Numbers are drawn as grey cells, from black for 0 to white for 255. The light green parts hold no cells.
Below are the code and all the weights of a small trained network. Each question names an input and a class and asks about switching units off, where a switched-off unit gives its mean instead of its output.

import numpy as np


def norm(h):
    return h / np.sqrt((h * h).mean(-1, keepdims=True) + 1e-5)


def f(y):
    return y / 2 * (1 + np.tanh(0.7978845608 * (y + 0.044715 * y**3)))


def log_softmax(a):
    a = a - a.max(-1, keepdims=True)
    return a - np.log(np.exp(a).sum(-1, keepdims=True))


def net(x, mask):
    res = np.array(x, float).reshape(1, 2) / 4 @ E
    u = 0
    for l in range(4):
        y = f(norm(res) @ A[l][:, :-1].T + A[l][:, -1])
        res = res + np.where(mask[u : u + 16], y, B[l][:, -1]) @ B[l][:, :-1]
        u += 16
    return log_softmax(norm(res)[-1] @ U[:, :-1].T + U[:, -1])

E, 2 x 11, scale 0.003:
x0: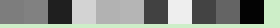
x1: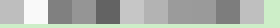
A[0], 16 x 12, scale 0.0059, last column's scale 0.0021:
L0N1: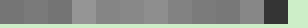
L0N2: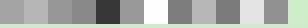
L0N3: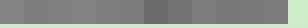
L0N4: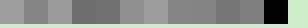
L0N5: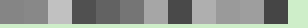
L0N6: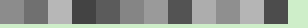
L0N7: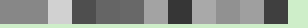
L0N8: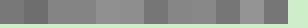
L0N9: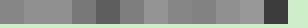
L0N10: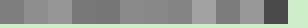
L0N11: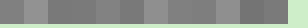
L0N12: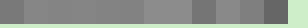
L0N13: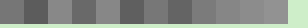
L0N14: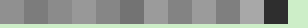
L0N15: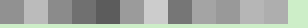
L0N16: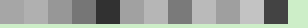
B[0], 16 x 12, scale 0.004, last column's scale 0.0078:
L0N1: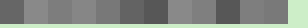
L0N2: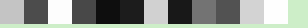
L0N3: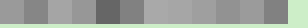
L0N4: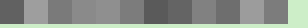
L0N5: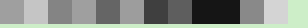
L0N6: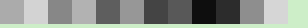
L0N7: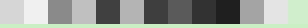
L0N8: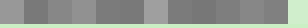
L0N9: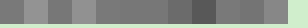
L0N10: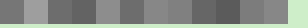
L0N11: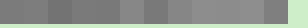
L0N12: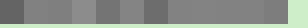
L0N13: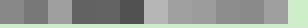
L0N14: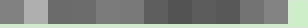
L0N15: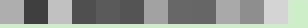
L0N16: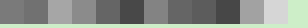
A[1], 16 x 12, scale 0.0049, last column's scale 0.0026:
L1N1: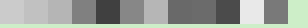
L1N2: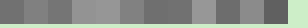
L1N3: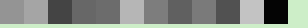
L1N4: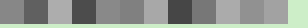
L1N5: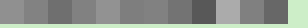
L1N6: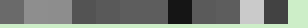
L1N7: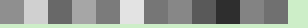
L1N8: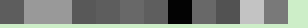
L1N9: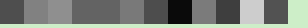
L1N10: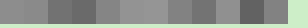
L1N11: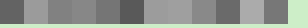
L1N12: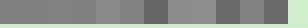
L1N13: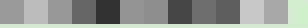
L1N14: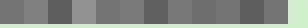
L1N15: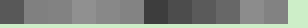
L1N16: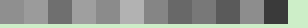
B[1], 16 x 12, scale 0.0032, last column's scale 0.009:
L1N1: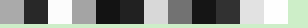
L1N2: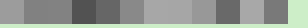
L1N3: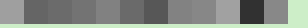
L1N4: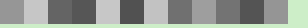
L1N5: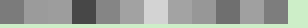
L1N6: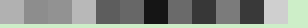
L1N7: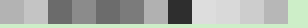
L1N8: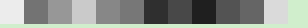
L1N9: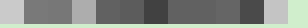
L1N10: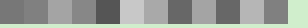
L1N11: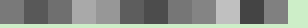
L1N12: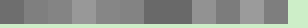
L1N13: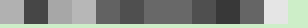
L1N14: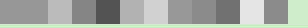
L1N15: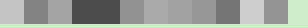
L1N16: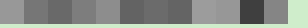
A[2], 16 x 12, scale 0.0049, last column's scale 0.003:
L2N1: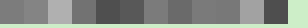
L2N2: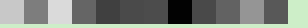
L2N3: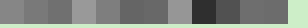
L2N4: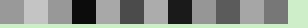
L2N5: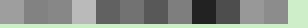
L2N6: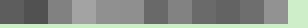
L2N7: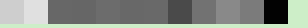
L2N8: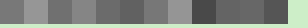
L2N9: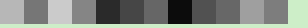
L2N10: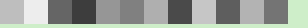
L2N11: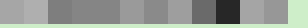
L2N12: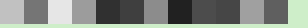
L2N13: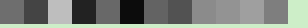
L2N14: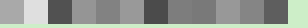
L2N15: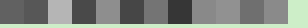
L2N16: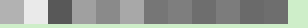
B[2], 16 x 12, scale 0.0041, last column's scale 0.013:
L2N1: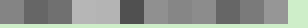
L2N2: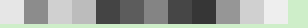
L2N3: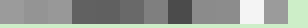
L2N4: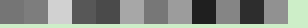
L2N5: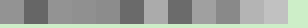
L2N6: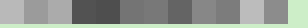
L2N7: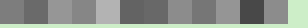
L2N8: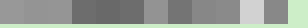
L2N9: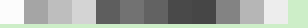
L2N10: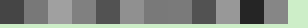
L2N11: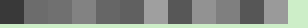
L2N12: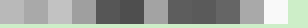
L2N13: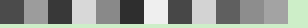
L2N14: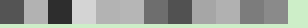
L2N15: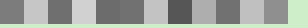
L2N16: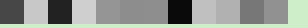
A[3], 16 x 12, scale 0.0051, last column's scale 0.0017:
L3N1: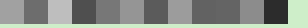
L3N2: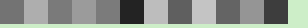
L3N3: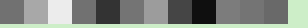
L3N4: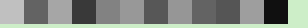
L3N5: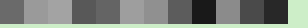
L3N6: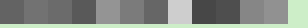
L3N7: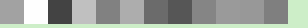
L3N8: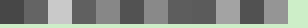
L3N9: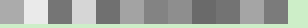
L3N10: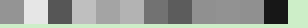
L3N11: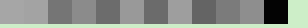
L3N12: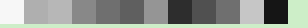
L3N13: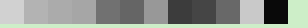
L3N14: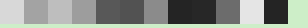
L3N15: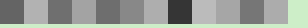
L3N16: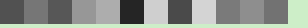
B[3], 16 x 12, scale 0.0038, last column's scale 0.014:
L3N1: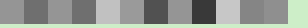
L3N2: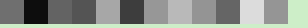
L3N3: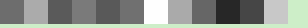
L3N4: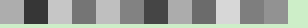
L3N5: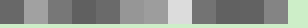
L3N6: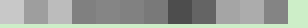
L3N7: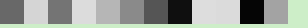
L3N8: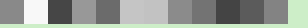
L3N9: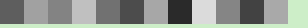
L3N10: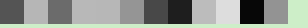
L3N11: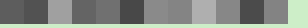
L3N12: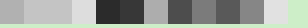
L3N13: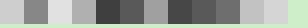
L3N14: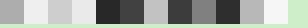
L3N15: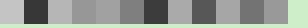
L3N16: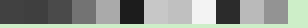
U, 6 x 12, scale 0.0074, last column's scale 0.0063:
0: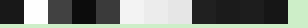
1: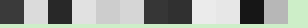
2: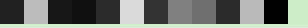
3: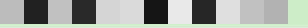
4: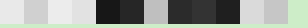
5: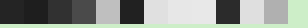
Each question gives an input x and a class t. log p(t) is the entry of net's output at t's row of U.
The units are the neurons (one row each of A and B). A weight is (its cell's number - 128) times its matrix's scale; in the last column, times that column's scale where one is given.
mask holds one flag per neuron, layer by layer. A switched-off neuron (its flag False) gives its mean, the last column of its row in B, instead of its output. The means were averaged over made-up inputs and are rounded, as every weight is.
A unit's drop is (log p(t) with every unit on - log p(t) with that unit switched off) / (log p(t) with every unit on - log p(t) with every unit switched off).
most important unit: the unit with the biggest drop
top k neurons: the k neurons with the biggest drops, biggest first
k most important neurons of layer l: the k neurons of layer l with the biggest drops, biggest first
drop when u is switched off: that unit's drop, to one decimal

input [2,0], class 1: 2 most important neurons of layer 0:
(L0N2 L0N15)
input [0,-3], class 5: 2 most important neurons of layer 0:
(L0N7 L0N2)
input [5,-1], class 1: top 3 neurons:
(L1N1 L0N2 L0N15)
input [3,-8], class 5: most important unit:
L0N7
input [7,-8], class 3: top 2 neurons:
(L0N2 L1N1)
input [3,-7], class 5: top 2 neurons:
(L0N7 L2N9)
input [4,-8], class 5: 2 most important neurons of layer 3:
(L3N14 L3N12)
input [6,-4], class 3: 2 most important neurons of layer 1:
(L1N1 L1N8)
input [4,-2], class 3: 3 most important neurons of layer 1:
(L1N1 L1N8 L1N7)
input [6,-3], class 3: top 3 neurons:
(L2N12 L2N2 L2N9)
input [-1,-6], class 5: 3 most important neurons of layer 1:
(L1N1 L1N8 L1N13)
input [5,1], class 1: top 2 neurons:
(L0N2 L1N1)
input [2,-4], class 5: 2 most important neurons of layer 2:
(L2N9 L2N2)
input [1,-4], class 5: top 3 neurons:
(L0N7 L0N2 L1N1)
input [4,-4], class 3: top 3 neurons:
(L0N2 L1N1 L0N7)
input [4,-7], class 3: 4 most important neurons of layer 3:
(L3N14 L3N12 L3N3 L3N13)
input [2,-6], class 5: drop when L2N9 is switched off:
0.1
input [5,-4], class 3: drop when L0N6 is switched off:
0.9
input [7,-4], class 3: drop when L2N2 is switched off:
1.0
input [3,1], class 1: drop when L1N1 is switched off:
0.9
